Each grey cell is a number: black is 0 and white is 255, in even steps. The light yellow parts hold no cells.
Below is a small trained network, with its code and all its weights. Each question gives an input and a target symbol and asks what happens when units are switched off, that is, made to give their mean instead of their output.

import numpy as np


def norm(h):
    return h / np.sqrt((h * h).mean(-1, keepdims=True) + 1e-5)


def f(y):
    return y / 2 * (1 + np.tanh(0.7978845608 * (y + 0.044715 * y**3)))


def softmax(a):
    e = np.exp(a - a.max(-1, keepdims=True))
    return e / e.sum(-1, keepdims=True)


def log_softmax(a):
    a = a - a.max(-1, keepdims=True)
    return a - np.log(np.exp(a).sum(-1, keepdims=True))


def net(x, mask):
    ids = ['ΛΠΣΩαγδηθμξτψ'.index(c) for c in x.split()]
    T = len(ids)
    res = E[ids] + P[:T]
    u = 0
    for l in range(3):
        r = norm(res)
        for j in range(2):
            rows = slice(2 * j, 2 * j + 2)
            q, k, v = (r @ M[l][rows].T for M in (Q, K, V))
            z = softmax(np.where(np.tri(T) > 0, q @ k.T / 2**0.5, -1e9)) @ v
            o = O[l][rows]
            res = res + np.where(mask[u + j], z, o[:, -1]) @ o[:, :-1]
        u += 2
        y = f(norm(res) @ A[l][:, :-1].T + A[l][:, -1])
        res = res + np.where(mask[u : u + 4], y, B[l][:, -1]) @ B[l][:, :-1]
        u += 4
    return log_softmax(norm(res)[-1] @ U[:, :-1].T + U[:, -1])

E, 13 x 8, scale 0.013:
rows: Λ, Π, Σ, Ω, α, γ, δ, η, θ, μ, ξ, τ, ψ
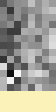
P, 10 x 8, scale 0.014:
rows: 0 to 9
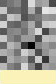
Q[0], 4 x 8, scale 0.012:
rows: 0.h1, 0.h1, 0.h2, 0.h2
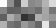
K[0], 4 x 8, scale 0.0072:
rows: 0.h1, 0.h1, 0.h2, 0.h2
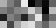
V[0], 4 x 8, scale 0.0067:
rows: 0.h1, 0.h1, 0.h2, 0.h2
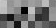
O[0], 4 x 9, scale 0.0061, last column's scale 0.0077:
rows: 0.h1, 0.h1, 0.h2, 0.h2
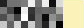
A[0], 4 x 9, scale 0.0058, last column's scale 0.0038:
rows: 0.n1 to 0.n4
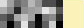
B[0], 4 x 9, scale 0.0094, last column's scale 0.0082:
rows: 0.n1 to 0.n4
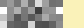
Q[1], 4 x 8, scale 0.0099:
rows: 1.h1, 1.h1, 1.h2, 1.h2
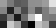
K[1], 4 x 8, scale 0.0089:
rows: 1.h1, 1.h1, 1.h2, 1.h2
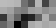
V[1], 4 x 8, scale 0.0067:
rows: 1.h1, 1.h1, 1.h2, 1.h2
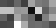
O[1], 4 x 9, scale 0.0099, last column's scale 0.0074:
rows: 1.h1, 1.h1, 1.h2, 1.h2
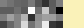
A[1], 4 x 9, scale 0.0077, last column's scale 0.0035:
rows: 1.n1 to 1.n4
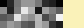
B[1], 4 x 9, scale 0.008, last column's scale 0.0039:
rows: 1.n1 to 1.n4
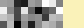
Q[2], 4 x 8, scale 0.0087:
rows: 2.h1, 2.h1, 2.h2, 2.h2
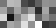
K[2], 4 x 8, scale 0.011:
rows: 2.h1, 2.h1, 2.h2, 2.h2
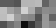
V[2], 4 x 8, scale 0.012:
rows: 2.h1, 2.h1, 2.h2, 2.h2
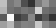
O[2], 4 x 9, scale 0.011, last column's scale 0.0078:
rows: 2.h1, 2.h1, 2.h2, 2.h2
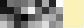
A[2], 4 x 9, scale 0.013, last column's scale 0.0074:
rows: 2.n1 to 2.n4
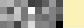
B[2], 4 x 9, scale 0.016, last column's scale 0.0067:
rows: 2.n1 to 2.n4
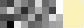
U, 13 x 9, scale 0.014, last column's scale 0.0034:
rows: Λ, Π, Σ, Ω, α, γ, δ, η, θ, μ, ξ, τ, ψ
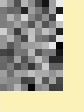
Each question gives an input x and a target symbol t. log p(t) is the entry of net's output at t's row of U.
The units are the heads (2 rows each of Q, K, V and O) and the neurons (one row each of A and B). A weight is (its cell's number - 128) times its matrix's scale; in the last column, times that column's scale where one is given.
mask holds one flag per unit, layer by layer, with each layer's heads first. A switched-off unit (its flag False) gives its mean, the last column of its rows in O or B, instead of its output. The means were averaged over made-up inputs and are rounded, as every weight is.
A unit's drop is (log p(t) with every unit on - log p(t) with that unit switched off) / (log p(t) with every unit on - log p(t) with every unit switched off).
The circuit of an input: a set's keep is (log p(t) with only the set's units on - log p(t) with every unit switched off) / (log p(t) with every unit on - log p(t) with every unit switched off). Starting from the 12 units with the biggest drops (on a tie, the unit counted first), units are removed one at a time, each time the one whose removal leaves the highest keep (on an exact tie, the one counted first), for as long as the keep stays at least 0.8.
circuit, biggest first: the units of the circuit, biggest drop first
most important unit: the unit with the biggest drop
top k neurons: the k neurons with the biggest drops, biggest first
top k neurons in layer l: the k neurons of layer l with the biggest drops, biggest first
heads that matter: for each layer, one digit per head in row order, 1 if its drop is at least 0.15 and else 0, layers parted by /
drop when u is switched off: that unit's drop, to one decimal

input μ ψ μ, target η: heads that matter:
11 / 00 / 10
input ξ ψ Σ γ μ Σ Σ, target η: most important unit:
0.n2
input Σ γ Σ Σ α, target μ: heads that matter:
00 / 00 / 10
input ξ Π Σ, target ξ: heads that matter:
00 / 00 / 11
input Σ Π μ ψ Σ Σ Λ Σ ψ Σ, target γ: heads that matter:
10 / 10 / 00
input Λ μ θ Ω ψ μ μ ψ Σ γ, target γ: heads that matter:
10 / 00 / 00
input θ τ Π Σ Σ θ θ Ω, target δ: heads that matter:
00 / 00 / 10
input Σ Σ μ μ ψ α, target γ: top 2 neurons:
[2.n2 1.n3]
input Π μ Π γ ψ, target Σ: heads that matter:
00 / 00 / 01
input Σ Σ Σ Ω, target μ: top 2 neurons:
[2.n1 1.n3]
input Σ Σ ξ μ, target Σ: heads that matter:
00 / 01 / 00
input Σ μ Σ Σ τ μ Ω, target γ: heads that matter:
01 / 01 / 00
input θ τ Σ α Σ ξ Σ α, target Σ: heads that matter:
00 / 11 / 01
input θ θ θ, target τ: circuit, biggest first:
[2.h1]
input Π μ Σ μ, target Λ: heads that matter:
11 / 00 / 00
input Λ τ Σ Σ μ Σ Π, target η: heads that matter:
00 / 00 / 10
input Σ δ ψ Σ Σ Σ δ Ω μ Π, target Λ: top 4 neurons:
[1.n2 0.n4 0.n2 2.n2]
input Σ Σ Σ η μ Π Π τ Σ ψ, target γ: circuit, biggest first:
[0.h1 2.n2]
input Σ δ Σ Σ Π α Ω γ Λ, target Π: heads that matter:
01 / 00 / 01
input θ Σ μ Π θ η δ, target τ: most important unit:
2.h1
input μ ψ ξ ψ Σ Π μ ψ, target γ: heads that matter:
00 / 00 / 00
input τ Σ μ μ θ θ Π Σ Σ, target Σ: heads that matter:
00 / 00 / 00
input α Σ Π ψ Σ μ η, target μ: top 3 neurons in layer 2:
[2.n1 2.n3 2.n2]
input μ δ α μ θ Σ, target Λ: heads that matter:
10 / 00 / 00
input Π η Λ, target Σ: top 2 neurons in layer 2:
[2.n1 2.n2]
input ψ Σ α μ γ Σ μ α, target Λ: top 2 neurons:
[1.n2 0.n2]
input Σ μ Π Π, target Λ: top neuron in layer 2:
[2.n4]
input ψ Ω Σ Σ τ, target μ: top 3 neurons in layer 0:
[0.n2 0.n1 0.n3]
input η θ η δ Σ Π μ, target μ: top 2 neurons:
[0.n2 1.n4]
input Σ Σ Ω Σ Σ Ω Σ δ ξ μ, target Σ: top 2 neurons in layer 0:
[0.n3 0.n1]
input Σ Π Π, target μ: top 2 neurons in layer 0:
[0.n2 0.n4]
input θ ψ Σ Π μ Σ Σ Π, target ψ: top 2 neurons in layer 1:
[1.n3 1.n2]
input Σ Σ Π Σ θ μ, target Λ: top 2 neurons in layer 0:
[0.n4 0.n2]
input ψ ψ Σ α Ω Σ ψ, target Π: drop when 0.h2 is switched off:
0.2
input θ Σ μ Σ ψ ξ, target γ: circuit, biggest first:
[2.n2]
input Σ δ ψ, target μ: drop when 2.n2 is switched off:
0.2
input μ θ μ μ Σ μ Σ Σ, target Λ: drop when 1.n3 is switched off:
-0.1
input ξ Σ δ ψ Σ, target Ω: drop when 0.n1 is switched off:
0.0
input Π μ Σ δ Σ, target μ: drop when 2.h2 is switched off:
0.1
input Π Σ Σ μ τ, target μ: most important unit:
1.h2
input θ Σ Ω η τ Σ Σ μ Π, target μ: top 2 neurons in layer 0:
[0.n2 0.n3]
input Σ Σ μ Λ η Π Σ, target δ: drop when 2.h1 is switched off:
0.7
